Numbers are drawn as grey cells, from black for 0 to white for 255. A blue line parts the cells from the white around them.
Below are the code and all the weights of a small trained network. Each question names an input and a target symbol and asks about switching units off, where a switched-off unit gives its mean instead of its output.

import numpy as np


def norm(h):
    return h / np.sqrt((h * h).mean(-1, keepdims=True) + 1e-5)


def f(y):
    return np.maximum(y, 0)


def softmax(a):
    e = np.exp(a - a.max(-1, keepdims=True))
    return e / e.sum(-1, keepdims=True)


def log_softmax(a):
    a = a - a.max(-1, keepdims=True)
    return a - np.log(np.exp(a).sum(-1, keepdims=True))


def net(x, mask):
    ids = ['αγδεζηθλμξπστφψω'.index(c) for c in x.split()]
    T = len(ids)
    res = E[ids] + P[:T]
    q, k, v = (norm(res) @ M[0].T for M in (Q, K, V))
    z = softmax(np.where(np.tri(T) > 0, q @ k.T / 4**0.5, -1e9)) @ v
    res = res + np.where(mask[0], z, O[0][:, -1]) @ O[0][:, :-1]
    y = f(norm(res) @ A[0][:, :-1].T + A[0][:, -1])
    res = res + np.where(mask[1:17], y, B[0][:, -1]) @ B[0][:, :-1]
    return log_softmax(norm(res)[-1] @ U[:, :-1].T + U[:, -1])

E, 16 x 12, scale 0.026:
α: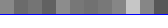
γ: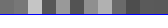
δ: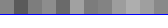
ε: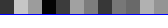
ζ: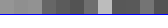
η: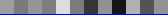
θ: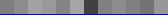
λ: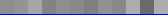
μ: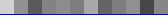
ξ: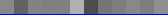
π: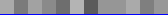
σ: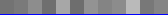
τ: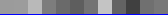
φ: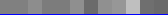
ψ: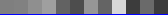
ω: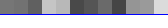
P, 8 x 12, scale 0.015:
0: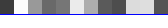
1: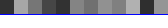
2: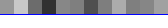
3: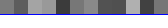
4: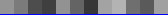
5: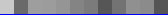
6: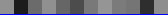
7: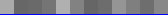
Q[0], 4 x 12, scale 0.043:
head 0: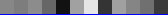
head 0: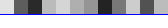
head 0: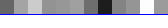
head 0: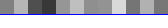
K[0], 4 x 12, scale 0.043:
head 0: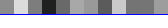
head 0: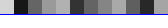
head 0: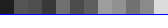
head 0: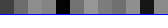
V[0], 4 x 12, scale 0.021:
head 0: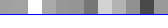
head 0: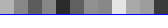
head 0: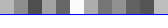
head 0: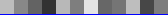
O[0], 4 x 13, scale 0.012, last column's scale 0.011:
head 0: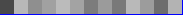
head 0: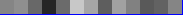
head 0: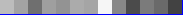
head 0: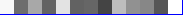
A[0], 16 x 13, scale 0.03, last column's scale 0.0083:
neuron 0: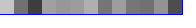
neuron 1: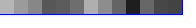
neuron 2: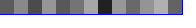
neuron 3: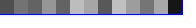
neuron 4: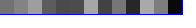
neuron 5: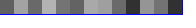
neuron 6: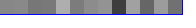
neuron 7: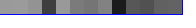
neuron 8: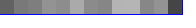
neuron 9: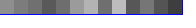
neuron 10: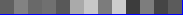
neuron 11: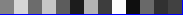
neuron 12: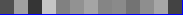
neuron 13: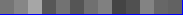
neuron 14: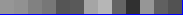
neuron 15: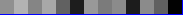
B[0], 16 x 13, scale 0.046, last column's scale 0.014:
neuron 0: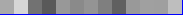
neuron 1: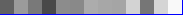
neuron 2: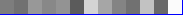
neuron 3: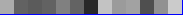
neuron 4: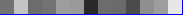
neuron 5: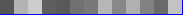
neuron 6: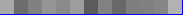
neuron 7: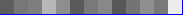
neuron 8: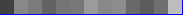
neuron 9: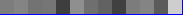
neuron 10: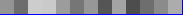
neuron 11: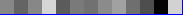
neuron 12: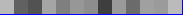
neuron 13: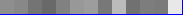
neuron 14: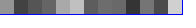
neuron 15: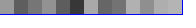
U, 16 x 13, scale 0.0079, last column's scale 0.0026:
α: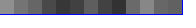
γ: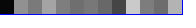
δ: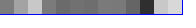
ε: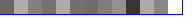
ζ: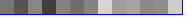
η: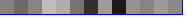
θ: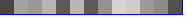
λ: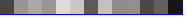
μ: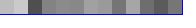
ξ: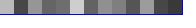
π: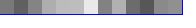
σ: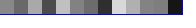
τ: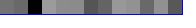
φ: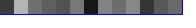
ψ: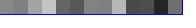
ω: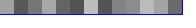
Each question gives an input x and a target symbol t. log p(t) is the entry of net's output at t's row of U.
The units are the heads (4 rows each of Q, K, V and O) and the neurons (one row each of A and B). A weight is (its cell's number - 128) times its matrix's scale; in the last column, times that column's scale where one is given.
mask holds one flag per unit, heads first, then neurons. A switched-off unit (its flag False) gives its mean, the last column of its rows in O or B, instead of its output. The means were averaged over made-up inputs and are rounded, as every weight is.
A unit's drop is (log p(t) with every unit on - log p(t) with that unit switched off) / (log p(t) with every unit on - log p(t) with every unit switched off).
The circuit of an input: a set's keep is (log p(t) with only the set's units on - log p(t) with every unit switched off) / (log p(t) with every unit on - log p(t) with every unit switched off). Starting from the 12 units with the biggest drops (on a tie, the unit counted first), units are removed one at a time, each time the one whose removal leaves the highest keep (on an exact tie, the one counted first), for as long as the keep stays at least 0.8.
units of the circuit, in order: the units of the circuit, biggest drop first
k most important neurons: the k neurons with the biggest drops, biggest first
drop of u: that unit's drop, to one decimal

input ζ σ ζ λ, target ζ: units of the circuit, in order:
head 0; neuron 3; neuron 2
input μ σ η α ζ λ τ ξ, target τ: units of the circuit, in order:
head 0; neuron 12; neuron 3
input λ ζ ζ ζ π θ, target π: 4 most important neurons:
neuron 12; neuron 4; neuron 8; neuron 11
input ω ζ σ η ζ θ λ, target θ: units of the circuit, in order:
head 0; neuron 5; neuron 12
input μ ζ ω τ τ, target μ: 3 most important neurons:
neuron 0; neuron 1; neuron 11
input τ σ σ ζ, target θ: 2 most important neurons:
neuron 5; neuron 14
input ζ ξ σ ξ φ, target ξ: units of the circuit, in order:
head 0; neuron 14; neuron 12; neuron 5
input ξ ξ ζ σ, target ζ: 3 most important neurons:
neuron 3; neuron 2; neuron 11
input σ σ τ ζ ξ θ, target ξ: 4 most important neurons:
neuron 14; neuron 12; neuron 5; neuron 1
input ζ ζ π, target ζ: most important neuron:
neuron 3
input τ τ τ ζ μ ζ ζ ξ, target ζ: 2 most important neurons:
neuron 3; neuron 2
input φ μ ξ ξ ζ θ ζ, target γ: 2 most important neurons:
neuron 7; neuron 9
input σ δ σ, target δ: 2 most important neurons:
neuron 10; neuron 9
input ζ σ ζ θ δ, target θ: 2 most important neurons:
neuron 5; neuron 12
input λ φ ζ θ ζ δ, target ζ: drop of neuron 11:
0.1
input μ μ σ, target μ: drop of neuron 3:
0.0
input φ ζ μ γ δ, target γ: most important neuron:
neuron 13
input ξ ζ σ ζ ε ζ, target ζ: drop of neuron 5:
0.7
